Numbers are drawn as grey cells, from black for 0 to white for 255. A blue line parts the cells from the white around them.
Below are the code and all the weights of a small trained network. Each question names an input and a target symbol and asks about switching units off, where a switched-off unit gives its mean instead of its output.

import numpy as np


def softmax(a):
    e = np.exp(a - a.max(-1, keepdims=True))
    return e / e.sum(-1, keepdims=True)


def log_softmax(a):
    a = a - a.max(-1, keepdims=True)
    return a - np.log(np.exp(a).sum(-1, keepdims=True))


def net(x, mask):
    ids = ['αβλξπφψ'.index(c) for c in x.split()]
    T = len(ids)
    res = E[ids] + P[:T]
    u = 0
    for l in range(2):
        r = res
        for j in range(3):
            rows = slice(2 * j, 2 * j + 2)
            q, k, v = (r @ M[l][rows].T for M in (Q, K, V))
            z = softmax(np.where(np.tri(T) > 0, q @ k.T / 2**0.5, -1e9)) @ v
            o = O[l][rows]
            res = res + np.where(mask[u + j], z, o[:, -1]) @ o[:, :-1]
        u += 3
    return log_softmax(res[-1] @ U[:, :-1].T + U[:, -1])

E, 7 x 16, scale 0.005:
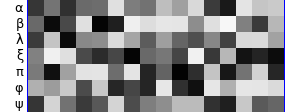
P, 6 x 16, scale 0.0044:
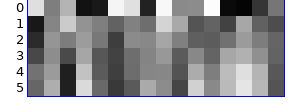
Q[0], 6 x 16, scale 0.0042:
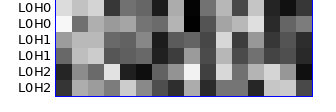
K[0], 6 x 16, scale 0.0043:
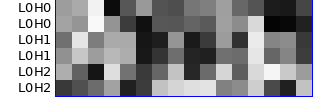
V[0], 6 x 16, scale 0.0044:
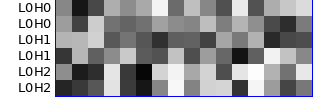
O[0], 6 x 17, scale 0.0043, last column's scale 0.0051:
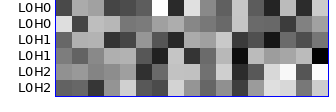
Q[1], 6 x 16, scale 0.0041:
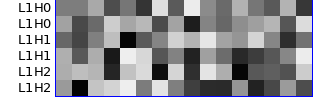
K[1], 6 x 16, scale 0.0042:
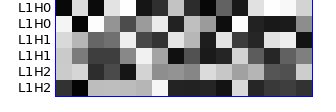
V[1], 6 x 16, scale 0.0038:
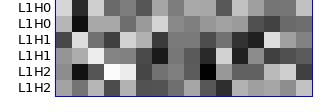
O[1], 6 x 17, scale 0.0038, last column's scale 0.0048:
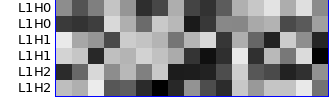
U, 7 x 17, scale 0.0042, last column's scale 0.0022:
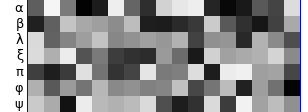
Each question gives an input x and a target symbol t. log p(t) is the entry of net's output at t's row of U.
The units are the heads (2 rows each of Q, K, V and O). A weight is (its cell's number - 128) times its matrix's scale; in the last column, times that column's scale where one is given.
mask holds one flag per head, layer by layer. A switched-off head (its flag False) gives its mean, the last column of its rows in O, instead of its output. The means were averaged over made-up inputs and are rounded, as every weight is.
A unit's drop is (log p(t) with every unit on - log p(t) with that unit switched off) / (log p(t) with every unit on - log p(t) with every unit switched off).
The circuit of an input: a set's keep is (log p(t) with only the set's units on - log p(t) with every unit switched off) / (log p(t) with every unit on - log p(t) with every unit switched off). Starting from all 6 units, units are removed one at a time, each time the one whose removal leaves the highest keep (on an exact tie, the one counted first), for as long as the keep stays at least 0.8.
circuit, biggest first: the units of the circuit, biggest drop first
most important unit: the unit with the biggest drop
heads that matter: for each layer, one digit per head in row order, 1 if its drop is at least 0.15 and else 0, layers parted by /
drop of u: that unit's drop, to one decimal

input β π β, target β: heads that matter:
001 / 001
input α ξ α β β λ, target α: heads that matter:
101 / 101
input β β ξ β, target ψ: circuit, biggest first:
(L1H1, L0H1)
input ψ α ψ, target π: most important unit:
L0H1
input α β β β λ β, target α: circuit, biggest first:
(L1H0, L0H2)
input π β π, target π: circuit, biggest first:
(L0H2, L1H1)
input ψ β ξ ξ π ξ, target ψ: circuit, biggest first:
(L0H0, L1H1)
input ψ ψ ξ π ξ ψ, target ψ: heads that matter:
101 / 110
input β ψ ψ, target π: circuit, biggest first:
(L0H1, L0H0)
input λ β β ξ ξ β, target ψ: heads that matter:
010 / 010
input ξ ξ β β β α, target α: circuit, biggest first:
(L1H0, L0H0)
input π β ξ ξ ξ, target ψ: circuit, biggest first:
(L1H1, L0H0)
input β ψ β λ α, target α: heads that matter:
100 / 110
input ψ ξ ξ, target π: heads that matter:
101 / 101
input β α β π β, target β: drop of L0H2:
0.2
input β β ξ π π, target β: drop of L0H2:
0.0
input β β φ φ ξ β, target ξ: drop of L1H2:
0.5
